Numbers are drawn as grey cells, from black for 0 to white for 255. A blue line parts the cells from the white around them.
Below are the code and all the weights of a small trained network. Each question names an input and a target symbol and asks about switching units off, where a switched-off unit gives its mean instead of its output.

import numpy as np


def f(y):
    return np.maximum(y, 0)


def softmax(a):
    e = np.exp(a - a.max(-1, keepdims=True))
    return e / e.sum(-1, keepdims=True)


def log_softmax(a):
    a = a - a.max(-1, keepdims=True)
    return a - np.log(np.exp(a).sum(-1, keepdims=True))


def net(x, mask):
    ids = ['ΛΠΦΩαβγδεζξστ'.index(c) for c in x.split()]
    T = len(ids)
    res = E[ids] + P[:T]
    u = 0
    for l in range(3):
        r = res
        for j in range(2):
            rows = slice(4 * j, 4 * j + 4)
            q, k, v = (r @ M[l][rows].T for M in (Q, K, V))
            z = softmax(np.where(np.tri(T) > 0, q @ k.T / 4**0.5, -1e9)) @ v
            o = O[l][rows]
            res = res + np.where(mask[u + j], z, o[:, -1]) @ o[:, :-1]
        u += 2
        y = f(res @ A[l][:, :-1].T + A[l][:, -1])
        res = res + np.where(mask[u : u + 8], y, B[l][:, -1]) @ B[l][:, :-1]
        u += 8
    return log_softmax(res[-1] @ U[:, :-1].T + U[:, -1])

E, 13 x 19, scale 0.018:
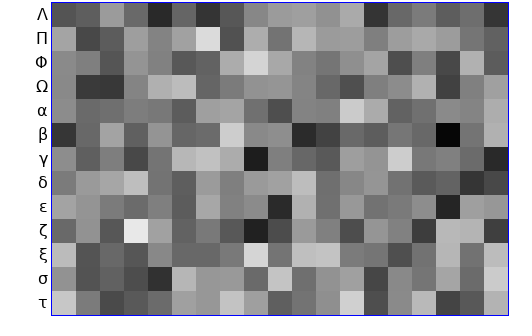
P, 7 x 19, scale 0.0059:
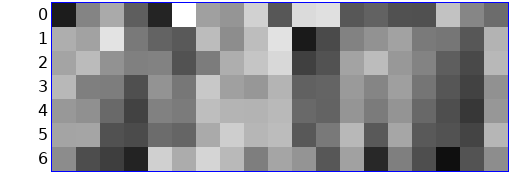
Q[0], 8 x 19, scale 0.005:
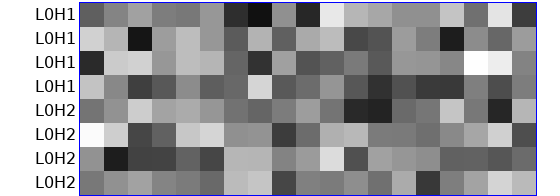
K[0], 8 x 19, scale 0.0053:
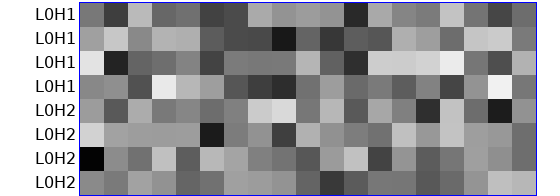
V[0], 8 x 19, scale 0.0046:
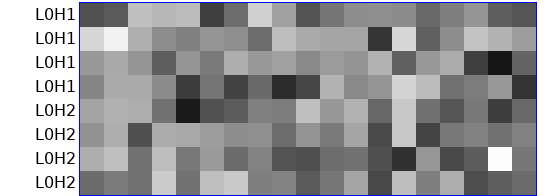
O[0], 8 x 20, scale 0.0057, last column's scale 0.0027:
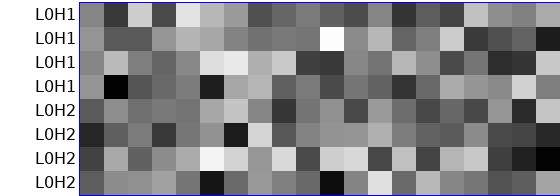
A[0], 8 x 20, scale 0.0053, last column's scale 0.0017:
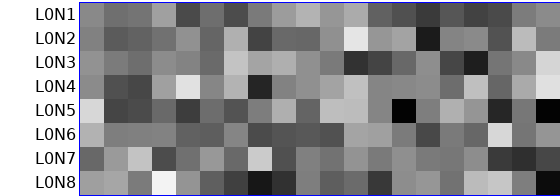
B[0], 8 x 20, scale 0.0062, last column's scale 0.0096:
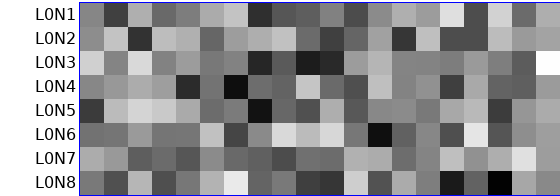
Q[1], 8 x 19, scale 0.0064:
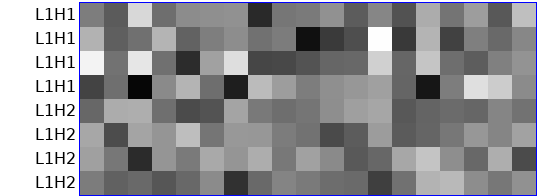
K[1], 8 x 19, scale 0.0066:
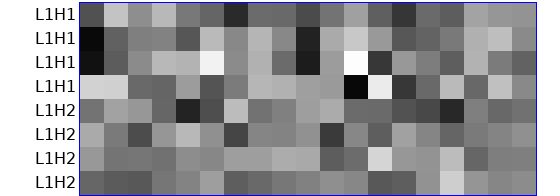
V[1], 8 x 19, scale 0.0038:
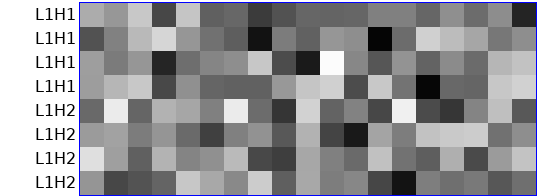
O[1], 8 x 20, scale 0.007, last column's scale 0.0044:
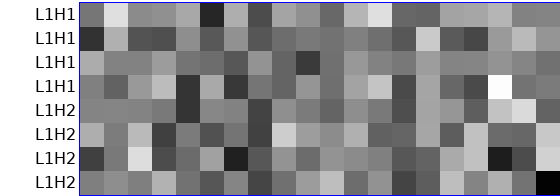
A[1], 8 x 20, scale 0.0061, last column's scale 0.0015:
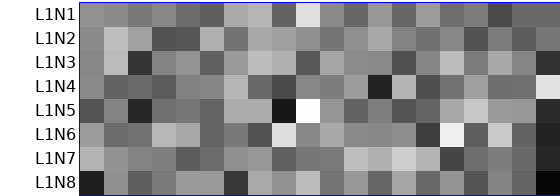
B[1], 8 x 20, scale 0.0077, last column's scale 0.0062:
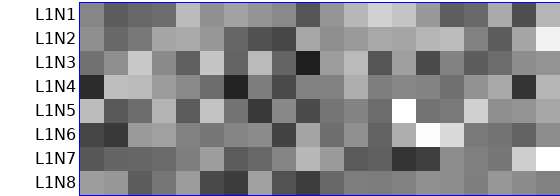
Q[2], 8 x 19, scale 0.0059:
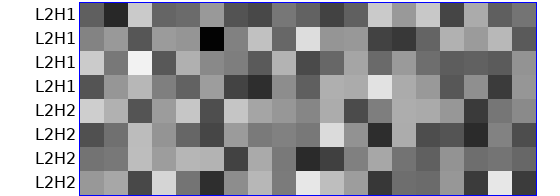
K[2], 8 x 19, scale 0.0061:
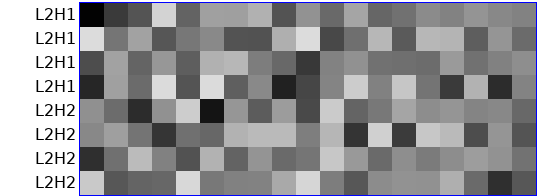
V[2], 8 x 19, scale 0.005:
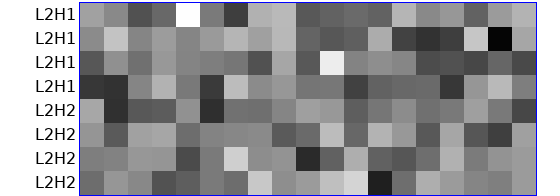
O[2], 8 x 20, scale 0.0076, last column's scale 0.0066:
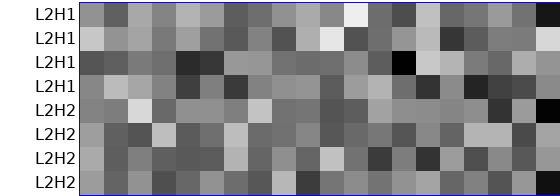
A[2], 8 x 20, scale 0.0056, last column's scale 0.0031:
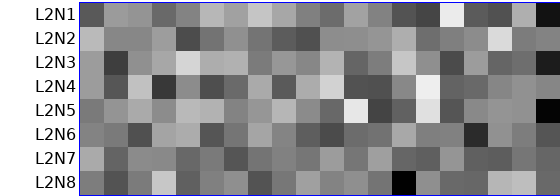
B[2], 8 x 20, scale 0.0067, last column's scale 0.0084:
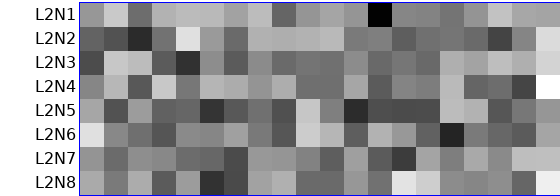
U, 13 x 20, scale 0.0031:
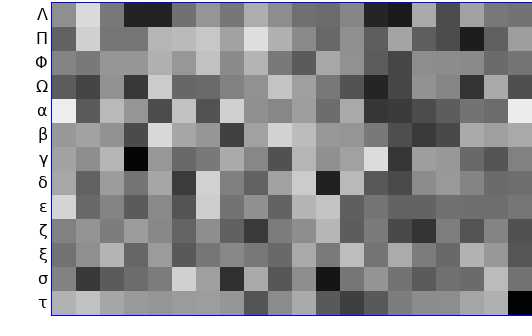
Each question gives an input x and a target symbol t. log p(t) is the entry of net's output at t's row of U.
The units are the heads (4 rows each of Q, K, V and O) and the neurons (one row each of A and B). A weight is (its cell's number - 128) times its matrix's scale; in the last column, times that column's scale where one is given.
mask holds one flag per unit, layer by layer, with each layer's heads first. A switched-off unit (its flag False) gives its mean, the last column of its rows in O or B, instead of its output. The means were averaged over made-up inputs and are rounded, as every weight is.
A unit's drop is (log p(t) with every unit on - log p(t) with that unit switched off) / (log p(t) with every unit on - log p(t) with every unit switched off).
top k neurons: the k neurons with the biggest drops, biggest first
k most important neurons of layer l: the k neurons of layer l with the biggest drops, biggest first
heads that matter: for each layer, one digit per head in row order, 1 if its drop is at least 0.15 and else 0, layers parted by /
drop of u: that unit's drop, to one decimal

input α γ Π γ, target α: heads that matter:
00 / 10 / 10
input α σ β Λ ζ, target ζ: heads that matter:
00 / 10 / 00
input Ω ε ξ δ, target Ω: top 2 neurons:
(L2N5, L1N8)
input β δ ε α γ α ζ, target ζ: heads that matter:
10 / 10 / 00
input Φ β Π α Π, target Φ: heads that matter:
10 / 10 / 10
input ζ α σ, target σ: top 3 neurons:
(L1N5, L0N5, L0N3)
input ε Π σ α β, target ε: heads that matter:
01 / 00 / 11
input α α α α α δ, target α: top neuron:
(L0N3)
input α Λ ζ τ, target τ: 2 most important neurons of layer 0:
(L0N5, L0N8)
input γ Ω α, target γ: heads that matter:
10 / 10 / 11
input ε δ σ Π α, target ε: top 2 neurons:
(L1N3, L2N8)
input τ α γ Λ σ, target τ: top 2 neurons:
(L2N3, L2N4)
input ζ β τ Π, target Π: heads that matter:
11 / 10 / 10
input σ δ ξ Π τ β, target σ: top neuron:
(L0N3)
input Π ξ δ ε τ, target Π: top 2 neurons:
(L2N4, L0N5)
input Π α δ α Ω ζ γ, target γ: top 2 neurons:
(L1N5, L0N8)
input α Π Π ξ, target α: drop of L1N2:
0.1
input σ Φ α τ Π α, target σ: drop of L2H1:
0.4
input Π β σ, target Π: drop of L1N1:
0.0
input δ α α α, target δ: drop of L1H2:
0.1
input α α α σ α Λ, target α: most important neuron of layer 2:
(L2N7)
